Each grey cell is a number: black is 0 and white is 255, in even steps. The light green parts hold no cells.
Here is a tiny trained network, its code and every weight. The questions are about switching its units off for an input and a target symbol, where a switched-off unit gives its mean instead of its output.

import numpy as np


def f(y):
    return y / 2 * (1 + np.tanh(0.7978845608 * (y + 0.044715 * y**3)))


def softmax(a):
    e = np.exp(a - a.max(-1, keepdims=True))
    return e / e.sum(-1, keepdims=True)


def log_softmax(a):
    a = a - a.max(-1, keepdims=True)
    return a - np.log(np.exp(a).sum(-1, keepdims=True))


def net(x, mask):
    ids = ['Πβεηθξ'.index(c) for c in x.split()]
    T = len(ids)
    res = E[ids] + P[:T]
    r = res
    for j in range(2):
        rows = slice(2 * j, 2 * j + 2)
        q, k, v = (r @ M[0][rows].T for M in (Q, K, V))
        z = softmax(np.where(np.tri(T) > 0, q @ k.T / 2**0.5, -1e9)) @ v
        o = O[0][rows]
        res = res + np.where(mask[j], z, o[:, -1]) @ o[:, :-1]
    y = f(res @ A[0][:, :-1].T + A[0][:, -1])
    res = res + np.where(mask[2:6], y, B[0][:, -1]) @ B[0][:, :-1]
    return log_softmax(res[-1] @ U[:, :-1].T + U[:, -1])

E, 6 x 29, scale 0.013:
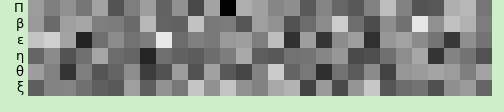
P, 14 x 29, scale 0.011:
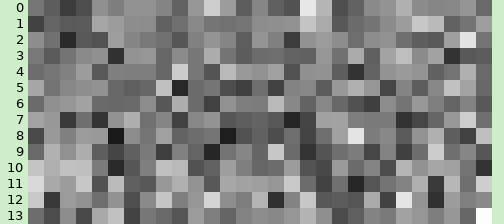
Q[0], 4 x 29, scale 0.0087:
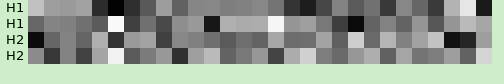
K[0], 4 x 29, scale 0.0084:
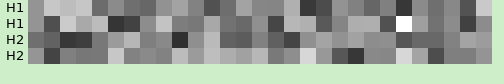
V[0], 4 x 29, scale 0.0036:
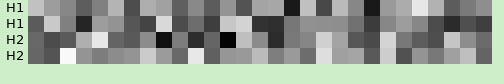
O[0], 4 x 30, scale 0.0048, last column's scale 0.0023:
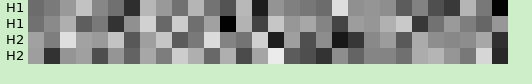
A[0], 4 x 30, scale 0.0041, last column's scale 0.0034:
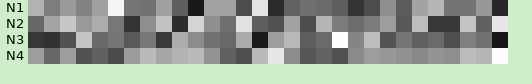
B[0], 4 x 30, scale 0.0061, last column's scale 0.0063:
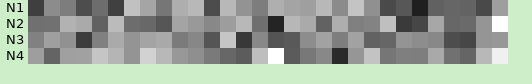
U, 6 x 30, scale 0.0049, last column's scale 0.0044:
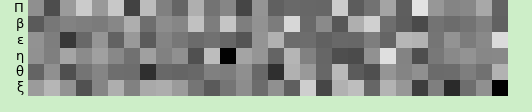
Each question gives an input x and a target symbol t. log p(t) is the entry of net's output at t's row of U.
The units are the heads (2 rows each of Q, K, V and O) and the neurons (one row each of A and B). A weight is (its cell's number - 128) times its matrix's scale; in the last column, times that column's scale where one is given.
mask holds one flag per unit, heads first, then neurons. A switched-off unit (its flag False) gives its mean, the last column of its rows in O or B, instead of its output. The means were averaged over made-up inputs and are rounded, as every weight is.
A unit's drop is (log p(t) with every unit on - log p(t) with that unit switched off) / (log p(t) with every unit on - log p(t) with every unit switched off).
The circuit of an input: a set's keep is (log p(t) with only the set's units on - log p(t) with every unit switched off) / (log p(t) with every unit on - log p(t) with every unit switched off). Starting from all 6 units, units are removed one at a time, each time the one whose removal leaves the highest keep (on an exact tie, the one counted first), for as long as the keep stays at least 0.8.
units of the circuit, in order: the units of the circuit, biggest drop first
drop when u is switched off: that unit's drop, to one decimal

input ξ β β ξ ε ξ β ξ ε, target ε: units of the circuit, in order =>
N2, H1
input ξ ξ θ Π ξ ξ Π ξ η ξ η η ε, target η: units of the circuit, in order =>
H1, H2
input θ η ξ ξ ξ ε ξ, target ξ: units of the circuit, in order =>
H1, N3, H2
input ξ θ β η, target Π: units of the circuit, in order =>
H2, H1
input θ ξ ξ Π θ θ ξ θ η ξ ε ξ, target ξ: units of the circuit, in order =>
H1, H2, N3
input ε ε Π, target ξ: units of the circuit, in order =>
H1, H2, N3
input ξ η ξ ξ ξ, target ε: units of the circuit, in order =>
N2, H1, H2
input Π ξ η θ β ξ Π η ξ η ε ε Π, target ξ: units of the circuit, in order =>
H2, H1, N3
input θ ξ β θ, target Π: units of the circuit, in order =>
H1, H2
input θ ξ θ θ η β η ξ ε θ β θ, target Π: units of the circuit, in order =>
H1
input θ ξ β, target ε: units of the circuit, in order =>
N2, H2
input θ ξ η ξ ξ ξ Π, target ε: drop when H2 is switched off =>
0.3
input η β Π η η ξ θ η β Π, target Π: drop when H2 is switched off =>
0.3
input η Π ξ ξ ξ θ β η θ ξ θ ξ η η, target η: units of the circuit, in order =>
H1
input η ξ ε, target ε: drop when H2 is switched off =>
0.2
